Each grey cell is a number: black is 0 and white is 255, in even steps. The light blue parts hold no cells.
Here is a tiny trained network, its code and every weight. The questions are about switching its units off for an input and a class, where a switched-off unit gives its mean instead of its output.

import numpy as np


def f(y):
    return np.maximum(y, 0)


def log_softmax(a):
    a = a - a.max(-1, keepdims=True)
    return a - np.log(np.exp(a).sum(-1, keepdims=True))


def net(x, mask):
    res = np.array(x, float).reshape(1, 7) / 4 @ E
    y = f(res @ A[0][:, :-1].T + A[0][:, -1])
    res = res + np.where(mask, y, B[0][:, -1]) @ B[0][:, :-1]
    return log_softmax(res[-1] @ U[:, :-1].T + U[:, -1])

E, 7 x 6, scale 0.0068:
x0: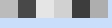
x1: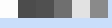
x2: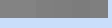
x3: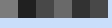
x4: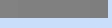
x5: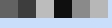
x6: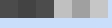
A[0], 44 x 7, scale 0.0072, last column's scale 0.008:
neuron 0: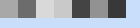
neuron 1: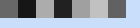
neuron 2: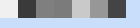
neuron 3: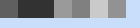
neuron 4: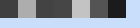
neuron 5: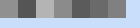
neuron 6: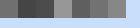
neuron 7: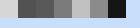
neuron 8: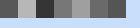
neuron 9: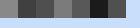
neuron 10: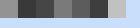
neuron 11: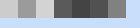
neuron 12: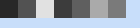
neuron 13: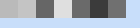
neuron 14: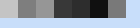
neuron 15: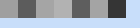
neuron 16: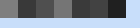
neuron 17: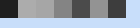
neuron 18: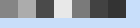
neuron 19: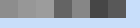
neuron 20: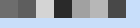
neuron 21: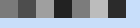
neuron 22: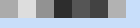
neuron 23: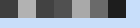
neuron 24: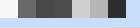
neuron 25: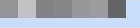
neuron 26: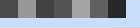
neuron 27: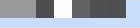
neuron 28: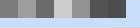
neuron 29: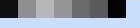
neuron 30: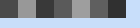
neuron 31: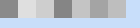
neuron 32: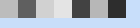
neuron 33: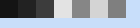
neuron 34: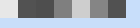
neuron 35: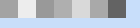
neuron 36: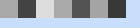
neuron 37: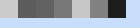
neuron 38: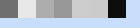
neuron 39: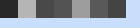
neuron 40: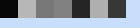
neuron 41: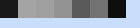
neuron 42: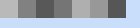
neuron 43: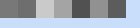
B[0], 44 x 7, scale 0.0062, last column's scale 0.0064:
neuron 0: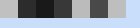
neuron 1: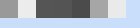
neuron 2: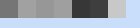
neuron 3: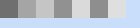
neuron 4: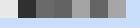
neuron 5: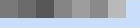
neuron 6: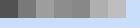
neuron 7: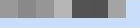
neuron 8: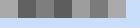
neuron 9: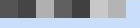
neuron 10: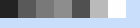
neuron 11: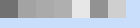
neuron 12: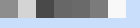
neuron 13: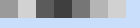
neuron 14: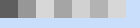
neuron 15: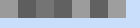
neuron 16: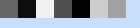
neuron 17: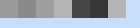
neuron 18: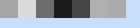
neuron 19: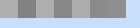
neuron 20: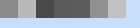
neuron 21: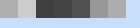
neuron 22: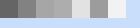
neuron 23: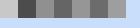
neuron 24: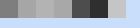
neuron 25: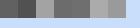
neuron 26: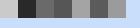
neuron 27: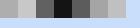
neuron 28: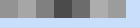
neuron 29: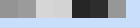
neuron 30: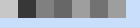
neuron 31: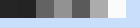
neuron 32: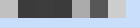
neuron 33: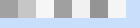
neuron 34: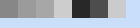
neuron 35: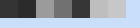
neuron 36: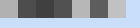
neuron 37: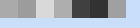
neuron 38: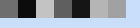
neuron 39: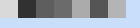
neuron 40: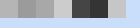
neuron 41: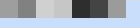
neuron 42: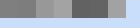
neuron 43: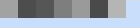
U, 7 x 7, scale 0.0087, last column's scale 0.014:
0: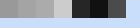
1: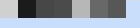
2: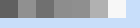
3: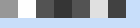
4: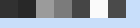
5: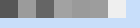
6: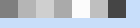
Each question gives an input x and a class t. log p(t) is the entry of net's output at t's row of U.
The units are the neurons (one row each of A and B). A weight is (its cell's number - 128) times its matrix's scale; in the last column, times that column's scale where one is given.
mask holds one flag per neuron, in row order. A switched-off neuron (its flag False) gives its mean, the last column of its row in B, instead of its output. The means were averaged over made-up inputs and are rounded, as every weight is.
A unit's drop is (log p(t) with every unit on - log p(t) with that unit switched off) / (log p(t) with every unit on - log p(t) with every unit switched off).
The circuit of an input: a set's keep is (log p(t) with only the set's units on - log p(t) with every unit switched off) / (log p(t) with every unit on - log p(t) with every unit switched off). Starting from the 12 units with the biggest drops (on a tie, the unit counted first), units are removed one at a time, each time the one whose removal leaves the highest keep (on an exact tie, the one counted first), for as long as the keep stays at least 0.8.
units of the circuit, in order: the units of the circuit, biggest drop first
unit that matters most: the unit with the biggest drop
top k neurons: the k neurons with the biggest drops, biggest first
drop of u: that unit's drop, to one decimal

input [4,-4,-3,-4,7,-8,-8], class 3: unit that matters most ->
neuron 13
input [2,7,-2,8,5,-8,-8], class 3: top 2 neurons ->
neuron 13; neuron 27
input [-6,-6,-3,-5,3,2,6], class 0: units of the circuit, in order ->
neuron 40; neuron 17; neuron 41
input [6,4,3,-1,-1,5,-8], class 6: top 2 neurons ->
neuron 11; neuron 14
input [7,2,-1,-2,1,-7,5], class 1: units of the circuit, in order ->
neuron 32; neuron 0
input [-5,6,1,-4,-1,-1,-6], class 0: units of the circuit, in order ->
neuron 24; neuron 34
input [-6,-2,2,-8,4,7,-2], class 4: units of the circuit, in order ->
neuron 31; neuron 38
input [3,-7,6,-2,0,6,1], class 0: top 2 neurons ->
neuron 40; neuron 17
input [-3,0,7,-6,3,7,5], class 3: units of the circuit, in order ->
neuron 1; neuron 20
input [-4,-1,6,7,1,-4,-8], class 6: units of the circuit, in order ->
neuron 14; neuron 22
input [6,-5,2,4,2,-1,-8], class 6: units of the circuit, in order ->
neuron 14; neuron 11
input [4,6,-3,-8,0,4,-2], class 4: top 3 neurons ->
neuron 31; neuron 35; neuron 38
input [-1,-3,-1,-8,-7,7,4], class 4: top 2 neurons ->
neuron 31; neuron 38
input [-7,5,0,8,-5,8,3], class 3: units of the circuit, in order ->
neuron 1
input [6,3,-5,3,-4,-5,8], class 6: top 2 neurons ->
neuron 33; neuron 3
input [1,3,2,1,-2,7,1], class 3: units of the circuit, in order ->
neuron 1; neuron 21
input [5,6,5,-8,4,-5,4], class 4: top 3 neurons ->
neuron 35; neuron 31; neuron 38
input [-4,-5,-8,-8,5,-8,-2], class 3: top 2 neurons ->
neuron 13; neuron 18
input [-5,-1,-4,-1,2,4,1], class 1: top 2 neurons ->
neuron 39; neuron 4
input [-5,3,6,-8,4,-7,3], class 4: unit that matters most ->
neuron 35
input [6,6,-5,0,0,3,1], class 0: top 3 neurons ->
neuron 2; neuron 34; neuron 24
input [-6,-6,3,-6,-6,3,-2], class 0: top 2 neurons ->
neuron 40; neuron 17
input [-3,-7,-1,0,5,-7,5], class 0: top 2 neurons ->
neuron 40; neuron 41
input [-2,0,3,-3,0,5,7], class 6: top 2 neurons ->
neuron 33; neuron 3
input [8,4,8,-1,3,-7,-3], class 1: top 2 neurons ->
neuron 32; neuron 0
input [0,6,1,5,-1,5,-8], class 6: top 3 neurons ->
neuron 14; neuron 11; neuron 22
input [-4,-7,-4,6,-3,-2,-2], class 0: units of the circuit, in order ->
neuron 40
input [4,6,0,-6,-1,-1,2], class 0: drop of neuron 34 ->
0.2
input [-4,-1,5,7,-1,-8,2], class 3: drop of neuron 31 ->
0.1
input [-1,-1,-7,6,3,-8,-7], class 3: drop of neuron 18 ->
0.2
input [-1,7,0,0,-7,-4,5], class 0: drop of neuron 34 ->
0.1
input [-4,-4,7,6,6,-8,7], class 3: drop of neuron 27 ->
0.4
